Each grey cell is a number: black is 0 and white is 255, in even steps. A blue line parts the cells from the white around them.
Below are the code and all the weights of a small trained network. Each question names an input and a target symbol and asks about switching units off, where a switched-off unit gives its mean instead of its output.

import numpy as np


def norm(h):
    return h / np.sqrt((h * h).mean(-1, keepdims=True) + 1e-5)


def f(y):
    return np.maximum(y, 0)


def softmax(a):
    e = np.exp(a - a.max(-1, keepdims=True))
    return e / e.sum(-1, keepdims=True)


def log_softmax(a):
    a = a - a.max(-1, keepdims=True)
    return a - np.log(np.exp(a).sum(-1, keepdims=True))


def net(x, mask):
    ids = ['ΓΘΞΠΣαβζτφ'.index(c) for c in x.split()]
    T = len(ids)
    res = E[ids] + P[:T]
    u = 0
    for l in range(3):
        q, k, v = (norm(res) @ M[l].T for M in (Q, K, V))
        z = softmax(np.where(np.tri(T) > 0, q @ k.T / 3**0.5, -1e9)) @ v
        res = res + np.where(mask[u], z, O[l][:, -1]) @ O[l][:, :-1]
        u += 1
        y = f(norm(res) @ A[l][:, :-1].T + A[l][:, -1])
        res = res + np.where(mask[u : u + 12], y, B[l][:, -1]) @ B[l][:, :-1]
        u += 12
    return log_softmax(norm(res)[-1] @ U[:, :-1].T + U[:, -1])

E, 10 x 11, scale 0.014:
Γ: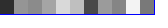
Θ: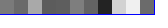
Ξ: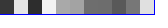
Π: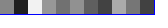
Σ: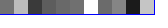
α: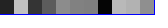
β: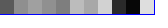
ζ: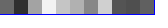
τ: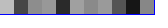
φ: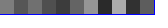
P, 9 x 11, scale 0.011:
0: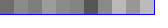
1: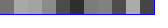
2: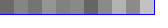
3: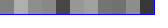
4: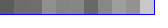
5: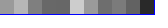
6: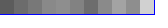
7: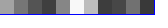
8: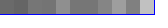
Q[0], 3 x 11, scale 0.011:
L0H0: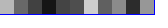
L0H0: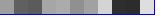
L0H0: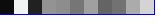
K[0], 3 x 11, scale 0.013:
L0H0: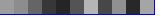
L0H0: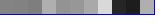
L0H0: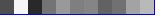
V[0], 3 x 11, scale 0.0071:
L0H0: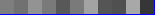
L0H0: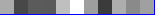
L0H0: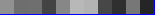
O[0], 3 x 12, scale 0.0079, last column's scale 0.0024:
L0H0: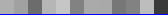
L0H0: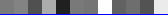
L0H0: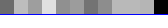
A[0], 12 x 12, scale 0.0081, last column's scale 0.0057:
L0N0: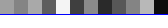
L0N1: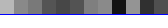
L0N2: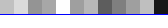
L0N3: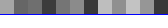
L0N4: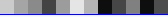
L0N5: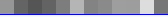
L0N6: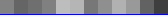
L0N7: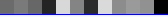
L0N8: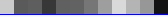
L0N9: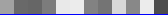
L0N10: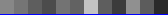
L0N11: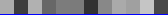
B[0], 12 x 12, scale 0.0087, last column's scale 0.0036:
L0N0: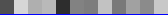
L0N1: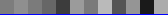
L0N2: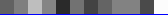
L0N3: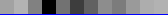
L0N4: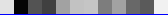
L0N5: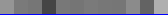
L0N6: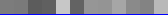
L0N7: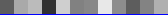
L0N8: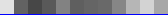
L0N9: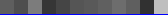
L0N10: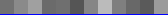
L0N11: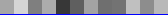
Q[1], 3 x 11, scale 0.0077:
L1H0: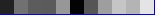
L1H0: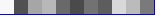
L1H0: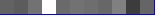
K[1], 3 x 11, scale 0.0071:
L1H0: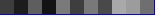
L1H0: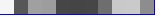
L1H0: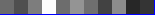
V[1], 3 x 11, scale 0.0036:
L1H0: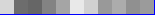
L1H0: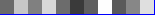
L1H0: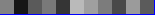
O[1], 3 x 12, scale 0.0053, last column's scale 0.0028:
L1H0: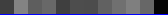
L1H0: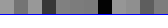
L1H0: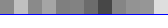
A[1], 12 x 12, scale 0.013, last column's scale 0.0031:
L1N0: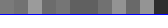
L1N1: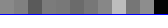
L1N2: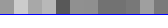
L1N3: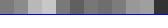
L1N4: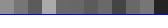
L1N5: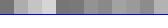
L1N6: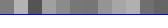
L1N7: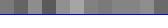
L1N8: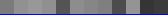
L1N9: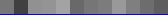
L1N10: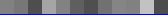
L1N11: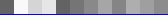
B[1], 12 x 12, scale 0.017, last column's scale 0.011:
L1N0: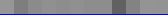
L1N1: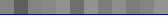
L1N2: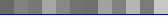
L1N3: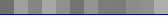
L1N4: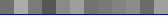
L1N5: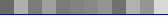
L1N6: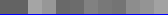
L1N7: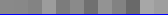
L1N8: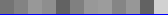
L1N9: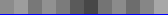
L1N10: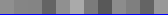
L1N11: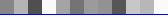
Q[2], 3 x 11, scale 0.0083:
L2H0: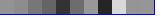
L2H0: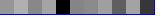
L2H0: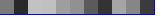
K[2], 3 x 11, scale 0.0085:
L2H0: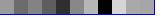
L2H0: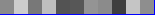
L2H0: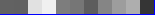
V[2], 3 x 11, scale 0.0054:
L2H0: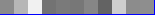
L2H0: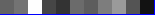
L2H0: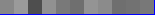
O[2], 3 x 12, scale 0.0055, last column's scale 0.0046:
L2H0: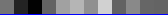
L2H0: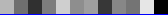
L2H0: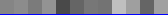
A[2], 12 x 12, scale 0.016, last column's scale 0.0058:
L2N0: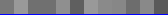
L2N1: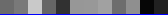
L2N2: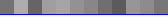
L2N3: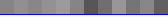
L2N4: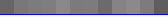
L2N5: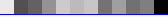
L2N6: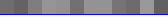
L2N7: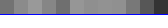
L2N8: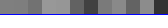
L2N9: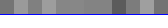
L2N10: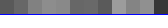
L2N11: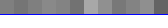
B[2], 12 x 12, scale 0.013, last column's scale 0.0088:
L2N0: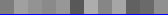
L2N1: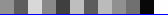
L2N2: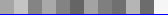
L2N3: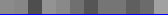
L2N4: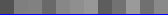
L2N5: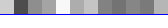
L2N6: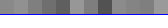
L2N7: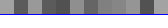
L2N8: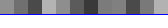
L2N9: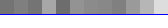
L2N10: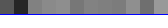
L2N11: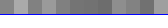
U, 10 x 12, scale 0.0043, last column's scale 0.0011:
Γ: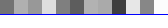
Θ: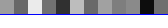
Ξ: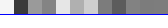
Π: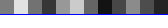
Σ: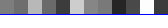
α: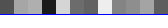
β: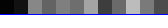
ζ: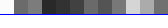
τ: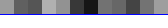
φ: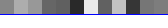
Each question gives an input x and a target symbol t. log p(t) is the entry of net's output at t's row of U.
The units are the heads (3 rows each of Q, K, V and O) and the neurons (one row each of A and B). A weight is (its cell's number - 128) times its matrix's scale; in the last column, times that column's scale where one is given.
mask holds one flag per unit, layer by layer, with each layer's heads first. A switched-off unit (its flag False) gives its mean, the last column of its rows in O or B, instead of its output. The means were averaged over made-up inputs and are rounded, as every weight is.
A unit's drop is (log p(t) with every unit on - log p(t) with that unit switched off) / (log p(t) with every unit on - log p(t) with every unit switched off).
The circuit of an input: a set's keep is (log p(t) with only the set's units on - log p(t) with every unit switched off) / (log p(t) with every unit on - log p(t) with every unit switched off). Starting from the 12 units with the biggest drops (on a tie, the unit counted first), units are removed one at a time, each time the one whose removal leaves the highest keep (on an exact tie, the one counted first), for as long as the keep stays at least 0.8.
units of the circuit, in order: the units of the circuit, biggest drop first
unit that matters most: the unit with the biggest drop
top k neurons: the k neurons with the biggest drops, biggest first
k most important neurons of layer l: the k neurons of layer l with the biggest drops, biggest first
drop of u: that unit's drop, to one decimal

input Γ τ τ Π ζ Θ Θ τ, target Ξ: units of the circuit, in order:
L0N4, L2N5
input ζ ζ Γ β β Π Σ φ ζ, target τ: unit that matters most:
L1N11
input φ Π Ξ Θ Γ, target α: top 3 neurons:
L1N11, L0N7, L2N1
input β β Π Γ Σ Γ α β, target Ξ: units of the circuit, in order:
L0N4, L2N5, L0H0
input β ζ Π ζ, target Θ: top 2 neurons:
L0N2, L0N9
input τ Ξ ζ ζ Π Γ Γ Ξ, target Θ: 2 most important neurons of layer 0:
L0N2, L0N9
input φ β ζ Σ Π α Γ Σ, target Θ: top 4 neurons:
L0N2, L0N9, L2N1, L0N10
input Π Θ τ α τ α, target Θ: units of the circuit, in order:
L1N11, L2N1
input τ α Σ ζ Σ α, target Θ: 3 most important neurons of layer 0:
L0N2, L0N9, L0N0
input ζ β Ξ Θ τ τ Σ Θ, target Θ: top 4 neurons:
L0N2, L0N9, L1N11, L2N1
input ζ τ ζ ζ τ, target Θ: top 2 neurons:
L1N11, L0N0
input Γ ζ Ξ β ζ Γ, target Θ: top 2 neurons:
L0N1, L2N1
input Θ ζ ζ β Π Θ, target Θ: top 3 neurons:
L0N1, L1N11, L2N1
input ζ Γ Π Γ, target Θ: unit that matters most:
L0N2
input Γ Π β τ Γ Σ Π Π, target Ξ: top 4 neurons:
L0N4, L2N5, L1N8, L0N6
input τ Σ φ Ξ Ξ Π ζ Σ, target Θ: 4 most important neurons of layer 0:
L0N2, L0N9, L0N0, L0N10
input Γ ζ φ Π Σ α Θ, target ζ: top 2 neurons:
L0N8, L1N11
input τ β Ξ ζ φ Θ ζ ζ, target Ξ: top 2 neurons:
L0N4, L2N5
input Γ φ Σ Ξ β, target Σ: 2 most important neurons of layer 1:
L1N11, L1N5
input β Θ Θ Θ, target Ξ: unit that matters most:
L0N4
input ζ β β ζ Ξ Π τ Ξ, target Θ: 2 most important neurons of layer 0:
L0N1, L0N10
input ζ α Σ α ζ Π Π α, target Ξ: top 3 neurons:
L0N4, L2N5, L1N11
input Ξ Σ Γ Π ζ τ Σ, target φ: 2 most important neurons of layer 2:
L2N0, L2N1
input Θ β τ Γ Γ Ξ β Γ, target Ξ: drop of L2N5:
0.1
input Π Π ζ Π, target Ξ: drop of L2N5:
0.1
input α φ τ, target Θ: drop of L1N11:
0.1
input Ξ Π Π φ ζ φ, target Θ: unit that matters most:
L0H0
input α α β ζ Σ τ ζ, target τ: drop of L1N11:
0.2
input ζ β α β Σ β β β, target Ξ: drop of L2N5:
0.2
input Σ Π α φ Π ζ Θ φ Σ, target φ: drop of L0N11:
0.0
